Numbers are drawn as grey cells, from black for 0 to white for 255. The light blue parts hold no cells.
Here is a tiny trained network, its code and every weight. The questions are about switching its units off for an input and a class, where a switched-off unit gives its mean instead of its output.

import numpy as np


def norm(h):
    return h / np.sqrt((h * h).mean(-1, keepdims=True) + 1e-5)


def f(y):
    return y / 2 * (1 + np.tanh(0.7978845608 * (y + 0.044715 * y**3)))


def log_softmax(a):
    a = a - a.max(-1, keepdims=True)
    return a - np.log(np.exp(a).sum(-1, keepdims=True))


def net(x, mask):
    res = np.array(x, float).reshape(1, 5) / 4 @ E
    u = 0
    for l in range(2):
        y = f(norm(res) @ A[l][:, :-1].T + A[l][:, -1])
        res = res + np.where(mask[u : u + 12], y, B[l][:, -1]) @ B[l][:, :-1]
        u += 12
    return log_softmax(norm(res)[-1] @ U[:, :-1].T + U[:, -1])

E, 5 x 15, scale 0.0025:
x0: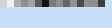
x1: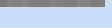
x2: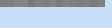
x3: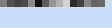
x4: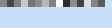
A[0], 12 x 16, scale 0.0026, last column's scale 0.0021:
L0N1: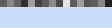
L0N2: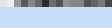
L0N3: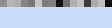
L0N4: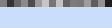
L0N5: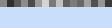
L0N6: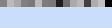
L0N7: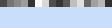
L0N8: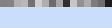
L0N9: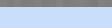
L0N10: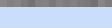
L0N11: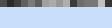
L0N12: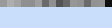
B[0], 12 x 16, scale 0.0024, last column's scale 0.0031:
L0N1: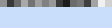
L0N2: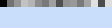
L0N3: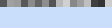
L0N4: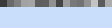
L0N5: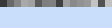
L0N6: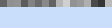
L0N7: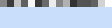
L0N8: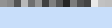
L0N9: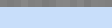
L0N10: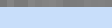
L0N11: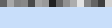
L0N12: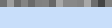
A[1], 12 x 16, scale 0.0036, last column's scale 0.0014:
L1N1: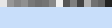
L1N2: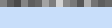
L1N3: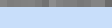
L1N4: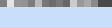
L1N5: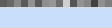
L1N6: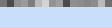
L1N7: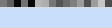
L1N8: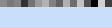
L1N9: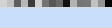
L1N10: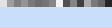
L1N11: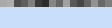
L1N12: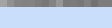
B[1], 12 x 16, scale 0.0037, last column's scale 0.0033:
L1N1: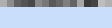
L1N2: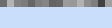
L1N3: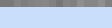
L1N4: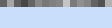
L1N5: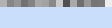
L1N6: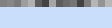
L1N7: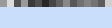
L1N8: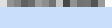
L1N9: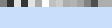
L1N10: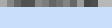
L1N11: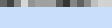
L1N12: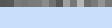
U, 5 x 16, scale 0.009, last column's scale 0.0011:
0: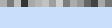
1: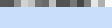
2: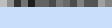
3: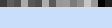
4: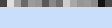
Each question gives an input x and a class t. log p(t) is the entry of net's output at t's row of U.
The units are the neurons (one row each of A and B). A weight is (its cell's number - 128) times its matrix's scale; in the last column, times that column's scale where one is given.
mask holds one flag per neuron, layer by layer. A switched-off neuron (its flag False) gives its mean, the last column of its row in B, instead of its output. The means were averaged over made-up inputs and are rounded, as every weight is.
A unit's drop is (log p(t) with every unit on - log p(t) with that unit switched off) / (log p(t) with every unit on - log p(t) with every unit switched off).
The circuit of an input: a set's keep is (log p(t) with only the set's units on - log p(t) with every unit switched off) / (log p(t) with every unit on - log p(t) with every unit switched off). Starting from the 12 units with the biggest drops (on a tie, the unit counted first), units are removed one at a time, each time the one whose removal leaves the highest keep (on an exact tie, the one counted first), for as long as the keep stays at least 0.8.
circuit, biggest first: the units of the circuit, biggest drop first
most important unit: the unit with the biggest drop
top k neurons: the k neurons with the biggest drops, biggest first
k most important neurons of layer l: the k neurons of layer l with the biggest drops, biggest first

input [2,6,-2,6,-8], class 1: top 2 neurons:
(L1N11; L0N2)
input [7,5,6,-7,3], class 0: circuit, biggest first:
(L1N9)
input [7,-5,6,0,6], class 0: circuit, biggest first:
(L1N9; L0N7)
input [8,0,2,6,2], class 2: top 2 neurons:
(L1N1; L1N10)
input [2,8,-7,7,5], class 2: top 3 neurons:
(L1N1; L1N10; L0N2)
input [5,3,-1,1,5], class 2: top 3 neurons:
(L1N1; L1N10; L0N1)
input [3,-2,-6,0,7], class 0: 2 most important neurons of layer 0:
(L0N7; L0N8)
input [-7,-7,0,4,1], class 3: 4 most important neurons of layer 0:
(L0N5; L0N4; L0N8; L0N1)
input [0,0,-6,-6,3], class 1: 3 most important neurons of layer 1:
(L1N6; L1N8; L1N5)
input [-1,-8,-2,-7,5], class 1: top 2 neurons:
(L0N7; L1N6)
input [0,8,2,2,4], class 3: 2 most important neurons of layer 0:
(L0N5; L0N4)
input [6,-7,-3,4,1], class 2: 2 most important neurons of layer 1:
(L1N1; L1N10)
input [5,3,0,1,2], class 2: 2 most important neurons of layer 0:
(L0N1; L0N8)
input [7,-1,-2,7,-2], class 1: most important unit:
L1N11
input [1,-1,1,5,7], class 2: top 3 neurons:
(L1N1; L1N10; L0N2)
